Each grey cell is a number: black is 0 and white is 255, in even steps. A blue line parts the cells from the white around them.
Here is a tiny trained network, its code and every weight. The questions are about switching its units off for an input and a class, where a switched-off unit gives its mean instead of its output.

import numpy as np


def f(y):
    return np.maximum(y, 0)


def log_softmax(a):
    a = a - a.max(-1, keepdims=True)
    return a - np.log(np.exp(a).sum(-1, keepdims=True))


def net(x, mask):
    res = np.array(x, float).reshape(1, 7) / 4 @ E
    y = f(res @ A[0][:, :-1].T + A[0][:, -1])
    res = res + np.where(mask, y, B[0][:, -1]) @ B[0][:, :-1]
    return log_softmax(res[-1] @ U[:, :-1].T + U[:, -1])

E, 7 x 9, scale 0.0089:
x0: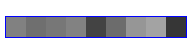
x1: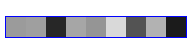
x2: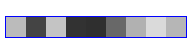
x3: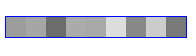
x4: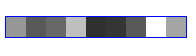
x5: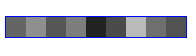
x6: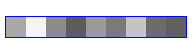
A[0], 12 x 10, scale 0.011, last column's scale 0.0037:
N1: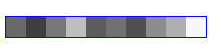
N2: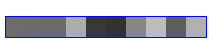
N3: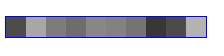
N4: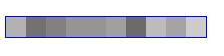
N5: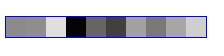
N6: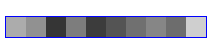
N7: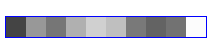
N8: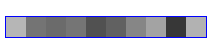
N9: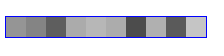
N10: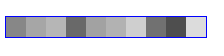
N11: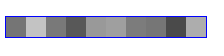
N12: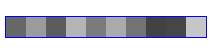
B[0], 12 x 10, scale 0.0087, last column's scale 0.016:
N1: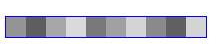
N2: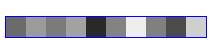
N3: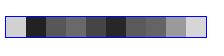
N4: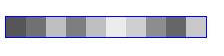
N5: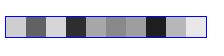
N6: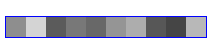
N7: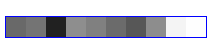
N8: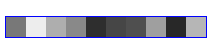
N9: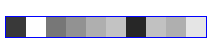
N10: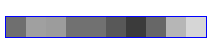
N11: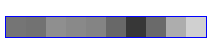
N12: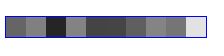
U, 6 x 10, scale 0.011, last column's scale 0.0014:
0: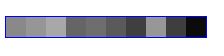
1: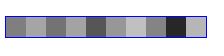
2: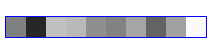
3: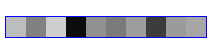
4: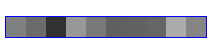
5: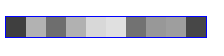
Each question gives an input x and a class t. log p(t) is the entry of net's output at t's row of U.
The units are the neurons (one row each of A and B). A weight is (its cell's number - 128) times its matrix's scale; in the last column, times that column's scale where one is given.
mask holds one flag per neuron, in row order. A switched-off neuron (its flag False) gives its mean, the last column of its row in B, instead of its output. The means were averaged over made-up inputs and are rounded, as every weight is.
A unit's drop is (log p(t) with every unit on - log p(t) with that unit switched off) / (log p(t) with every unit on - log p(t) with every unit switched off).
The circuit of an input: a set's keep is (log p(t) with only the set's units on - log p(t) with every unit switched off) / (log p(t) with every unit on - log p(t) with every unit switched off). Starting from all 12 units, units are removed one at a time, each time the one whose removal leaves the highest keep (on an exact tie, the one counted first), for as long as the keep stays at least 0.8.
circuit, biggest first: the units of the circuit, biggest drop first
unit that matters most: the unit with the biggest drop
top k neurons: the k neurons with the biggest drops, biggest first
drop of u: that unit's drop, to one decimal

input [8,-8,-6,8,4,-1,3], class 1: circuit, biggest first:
N7; N11
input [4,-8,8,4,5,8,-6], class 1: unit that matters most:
N2
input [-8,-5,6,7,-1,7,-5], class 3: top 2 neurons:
N5; N7
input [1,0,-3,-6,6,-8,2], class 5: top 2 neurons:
N3; N5
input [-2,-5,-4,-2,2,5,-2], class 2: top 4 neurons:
N8; N9; N12; N1
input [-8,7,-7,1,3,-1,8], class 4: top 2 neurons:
N12; N3
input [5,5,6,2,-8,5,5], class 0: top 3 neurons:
N8; N4; N11
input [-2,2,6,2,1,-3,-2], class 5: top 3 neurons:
N3; N4; N5
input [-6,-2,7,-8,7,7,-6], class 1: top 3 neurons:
N2; N1; N6
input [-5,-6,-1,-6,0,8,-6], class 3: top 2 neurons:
N5; N7
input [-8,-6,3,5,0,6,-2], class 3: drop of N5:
0.3
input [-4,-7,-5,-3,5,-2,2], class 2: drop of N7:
-0.2
